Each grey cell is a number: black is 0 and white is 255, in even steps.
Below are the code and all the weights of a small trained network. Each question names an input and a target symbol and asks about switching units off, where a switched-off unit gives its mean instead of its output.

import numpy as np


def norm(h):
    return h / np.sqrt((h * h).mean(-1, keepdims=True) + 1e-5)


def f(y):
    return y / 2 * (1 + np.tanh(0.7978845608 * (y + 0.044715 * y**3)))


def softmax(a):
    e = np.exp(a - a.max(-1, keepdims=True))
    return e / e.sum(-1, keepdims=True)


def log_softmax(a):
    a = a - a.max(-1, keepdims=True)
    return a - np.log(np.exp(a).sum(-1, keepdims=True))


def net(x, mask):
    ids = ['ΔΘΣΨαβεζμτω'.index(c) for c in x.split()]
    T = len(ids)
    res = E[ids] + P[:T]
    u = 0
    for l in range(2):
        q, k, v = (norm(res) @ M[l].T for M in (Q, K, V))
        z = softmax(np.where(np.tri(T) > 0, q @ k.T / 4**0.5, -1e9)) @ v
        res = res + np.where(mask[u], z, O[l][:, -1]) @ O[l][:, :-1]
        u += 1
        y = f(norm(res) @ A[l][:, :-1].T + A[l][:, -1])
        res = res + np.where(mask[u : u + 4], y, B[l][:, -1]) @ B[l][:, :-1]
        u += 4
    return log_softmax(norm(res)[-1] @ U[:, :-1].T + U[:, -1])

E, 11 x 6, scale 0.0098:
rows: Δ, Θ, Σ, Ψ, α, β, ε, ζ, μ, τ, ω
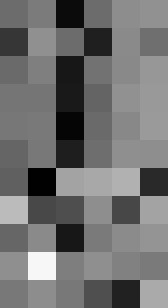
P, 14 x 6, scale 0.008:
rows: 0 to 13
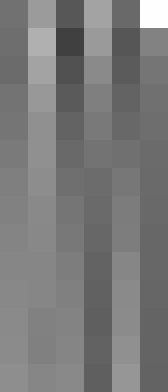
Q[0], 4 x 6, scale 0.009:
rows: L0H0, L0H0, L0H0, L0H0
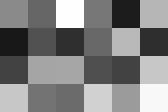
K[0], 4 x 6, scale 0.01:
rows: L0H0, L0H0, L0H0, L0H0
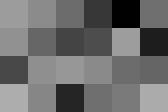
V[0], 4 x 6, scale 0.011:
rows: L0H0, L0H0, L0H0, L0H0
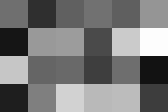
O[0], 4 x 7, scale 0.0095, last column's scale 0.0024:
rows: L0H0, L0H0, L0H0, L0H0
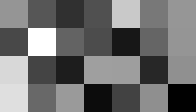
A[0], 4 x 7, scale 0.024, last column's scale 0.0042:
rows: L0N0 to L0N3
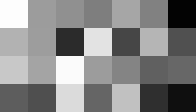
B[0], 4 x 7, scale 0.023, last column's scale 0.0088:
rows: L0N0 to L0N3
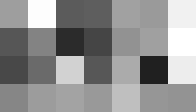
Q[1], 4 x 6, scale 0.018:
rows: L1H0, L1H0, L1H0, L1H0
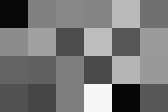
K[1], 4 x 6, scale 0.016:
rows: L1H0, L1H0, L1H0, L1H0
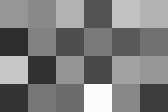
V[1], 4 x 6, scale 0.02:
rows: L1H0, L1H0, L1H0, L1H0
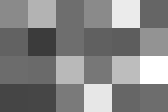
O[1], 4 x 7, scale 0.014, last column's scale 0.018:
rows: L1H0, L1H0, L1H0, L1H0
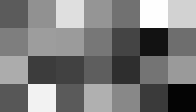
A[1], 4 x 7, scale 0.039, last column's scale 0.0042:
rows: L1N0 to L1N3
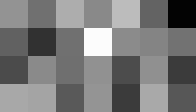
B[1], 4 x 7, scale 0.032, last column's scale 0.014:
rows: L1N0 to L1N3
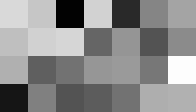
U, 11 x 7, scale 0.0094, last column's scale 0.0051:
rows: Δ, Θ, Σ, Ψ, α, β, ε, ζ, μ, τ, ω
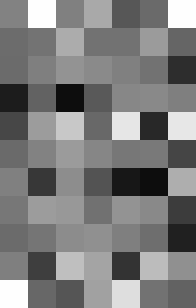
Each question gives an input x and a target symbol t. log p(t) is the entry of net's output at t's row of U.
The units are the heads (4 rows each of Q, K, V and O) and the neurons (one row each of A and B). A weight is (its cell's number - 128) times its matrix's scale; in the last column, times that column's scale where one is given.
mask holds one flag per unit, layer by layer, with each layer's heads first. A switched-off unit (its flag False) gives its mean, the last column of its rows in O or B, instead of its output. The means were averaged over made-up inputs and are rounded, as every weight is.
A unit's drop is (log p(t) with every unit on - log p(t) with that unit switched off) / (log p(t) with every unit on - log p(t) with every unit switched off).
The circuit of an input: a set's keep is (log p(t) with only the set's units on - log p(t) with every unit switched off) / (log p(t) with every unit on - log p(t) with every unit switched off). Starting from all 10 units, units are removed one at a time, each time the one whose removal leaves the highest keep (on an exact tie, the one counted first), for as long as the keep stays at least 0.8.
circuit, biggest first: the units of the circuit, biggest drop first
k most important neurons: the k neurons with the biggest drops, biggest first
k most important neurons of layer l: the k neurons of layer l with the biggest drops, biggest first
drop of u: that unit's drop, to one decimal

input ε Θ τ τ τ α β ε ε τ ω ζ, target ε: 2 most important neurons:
[L0N2, L0N0]
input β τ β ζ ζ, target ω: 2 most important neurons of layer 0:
[L0N0, L0N1]
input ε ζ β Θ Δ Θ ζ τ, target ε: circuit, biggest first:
[L1H0, L0N0, L0H0]
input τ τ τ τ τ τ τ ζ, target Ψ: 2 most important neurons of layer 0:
[L0N1, L0N2]
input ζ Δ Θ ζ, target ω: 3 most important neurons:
[L0N0, L1N2, L0N1]
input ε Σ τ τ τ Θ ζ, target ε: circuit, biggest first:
[L1H0, L0H0, L0N0]
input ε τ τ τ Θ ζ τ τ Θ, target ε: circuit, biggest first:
[L0H0, L1H0, L0N0]
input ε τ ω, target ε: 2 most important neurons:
[L0N0, L0N2]
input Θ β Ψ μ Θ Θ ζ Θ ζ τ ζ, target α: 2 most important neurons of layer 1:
[L1N1, L1N0]
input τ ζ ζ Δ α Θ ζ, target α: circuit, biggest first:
[L0H0, L1N1]
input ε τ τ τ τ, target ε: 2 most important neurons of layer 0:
[L0N2, L0N0]
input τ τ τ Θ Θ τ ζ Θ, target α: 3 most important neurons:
[L0N2, L1N0, L0N0]
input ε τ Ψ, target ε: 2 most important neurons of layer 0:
[L0N0, L0N1]
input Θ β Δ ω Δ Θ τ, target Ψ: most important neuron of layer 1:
[L1N3]
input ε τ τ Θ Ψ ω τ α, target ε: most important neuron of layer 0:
[L0N0]
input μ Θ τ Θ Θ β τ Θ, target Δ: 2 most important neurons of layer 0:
[L0N1, L0N0]
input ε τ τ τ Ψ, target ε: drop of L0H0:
0.8
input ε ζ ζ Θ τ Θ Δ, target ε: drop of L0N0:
0.5
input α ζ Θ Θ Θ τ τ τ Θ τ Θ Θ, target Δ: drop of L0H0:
0.8
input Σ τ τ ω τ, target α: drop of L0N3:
0.0
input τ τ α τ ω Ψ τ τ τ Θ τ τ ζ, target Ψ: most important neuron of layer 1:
[L1N0]
